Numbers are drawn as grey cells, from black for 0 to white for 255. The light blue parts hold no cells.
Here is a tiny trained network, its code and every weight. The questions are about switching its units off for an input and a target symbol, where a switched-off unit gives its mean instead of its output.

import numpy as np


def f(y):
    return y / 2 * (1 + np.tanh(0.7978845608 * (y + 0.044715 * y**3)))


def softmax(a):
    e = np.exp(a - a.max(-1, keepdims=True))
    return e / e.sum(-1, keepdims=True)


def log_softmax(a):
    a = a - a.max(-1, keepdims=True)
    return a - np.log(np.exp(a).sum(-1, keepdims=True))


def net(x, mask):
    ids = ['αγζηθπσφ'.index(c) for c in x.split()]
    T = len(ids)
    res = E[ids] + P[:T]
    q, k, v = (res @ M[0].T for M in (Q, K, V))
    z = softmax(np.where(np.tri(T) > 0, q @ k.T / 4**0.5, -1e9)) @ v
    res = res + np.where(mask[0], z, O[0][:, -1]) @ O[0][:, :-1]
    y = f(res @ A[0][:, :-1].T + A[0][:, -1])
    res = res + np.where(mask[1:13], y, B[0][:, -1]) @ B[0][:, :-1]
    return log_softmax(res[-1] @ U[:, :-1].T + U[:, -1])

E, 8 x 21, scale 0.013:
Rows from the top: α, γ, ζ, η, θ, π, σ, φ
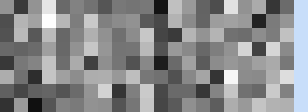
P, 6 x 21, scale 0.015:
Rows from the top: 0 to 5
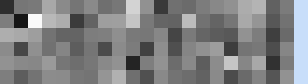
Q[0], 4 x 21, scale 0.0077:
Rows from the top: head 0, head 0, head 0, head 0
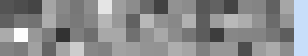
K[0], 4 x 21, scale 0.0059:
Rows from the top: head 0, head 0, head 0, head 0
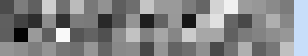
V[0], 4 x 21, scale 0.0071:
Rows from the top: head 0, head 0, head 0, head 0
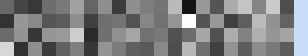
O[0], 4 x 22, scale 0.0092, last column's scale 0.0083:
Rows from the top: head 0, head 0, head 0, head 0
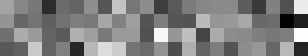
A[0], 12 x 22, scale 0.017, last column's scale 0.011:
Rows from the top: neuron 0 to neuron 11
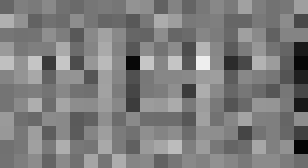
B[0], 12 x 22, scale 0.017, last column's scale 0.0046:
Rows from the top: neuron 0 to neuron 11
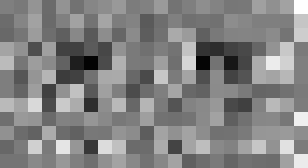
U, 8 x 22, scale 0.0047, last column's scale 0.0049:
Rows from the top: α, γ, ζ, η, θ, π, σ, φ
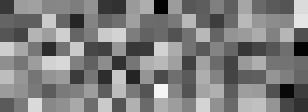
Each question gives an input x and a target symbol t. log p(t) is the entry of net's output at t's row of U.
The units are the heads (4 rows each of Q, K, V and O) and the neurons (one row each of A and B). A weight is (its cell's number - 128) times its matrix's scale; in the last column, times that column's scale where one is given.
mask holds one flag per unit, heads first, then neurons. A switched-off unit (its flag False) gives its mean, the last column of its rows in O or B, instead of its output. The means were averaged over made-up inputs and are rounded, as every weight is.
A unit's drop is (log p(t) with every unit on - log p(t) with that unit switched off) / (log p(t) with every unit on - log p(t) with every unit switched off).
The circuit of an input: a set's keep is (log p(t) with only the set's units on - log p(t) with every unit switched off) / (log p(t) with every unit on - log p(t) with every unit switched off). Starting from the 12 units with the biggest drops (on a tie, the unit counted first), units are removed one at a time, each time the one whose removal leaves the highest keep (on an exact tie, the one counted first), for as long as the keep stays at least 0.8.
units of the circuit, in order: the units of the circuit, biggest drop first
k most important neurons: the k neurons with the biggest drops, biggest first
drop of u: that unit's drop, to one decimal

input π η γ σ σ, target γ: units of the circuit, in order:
[head 0; neuron 9]
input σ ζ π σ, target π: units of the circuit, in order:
[head 0; neuron 2]
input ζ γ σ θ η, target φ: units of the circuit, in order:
[head 0]
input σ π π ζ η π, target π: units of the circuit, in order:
[head 0; neuron 2]
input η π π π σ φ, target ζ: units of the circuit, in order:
[head 0; neuron 11]
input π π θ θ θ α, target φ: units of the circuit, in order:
[head 0; neuron 2]
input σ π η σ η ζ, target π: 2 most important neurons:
[neuron 2; neuron 1]
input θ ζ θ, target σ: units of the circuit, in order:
[head 0; neuron 2]
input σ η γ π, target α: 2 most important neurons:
[neuron 8; neuron 0]
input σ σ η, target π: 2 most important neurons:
[neuron 1; neuron 0]
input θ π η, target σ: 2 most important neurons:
[neuron 2; neuron 11]
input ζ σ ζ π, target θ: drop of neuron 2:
0.1
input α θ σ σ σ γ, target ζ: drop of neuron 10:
0.0
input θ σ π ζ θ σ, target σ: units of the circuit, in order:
[head 0]
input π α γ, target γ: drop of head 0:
0.9
